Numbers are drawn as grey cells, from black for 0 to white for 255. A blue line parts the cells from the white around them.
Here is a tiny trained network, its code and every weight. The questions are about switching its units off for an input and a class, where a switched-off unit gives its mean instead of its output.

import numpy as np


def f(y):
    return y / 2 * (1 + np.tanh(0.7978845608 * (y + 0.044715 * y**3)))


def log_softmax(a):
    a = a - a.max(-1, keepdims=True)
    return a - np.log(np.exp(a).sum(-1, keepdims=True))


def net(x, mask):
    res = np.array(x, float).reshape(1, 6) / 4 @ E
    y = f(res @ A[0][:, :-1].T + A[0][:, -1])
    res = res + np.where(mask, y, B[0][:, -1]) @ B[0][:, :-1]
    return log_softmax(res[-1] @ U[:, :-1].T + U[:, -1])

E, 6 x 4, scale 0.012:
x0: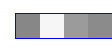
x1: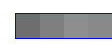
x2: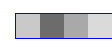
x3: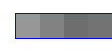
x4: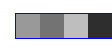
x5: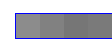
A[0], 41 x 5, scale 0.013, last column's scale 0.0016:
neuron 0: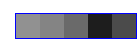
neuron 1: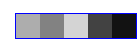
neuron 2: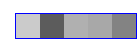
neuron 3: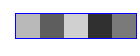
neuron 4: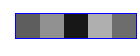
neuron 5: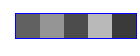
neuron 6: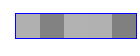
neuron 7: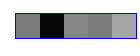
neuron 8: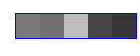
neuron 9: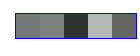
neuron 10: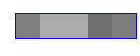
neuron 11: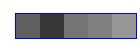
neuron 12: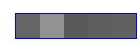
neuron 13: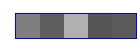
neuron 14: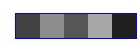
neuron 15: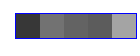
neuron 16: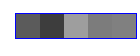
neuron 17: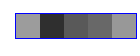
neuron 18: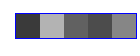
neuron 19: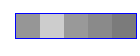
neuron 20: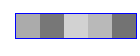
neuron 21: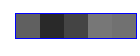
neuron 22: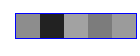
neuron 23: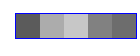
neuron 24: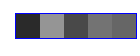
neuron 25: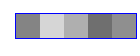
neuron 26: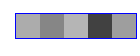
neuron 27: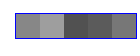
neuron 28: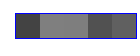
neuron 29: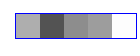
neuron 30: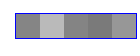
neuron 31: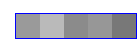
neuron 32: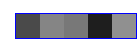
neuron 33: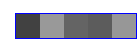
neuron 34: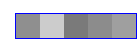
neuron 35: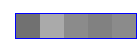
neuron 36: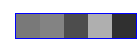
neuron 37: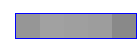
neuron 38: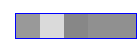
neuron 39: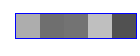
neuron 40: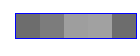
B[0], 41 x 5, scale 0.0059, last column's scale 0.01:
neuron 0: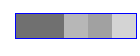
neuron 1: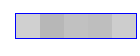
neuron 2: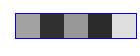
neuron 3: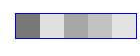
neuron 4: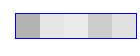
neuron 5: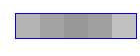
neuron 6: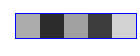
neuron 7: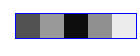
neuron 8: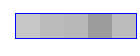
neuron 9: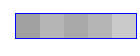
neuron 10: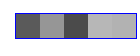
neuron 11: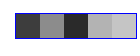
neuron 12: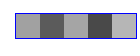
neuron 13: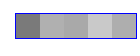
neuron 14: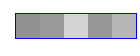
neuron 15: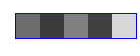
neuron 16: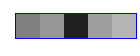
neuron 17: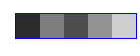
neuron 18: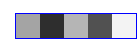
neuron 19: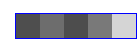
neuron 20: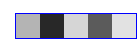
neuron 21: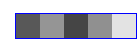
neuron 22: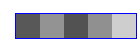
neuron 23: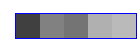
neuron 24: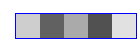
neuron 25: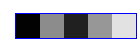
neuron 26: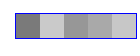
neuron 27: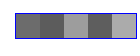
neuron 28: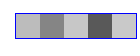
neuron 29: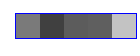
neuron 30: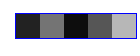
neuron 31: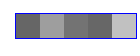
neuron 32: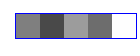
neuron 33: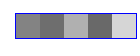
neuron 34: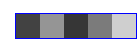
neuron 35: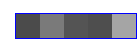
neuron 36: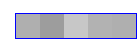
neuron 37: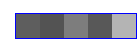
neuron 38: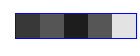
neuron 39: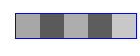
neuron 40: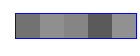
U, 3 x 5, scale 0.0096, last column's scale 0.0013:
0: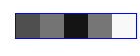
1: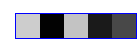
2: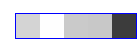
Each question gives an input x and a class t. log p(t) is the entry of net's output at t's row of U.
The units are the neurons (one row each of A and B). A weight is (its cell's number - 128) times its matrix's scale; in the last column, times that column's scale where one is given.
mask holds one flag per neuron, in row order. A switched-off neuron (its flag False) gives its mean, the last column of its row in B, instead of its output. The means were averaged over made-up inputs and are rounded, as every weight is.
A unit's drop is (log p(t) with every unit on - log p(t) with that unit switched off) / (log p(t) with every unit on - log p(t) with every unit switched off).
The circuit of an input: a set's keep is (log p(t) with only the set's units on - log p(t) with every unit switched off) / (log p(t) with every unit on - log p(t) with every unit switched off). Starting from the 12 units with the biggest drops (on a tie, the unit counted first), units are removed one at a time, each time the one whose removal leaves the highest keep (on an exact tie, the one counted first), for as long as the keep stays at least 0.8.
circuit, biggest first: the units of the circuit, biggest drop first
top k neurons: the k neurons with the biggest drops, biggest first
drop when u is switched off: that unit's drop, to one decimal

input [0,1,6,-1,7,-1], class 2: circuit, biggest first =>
neuron 3
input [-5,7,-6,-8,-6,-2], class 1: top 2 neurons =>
neuron 15; neuron 24
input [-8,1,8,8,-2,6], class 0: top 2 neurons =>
neuron 7; neuron 17
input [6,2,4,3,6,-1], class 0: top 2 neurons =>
neuron 25; neuron 38
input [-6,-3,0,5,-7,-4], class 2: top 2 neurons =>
neuron 4; neuron 9
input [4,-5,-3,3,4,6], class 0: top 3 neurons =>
neuron 4; neuron 25; neuron 30
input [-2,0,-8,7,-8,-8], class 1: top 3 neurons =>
neuron 15; neuron 18; neuron 24
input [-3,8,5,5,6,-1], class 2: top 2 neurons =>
neuron 3; neuron 1
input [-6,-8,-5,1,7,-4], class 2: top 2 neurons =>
neuron 3; neuron 8
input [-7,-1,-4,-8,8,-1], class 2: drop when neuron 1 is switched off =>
0.2
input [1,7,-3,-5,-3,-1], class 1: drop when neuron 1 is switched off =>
0.2
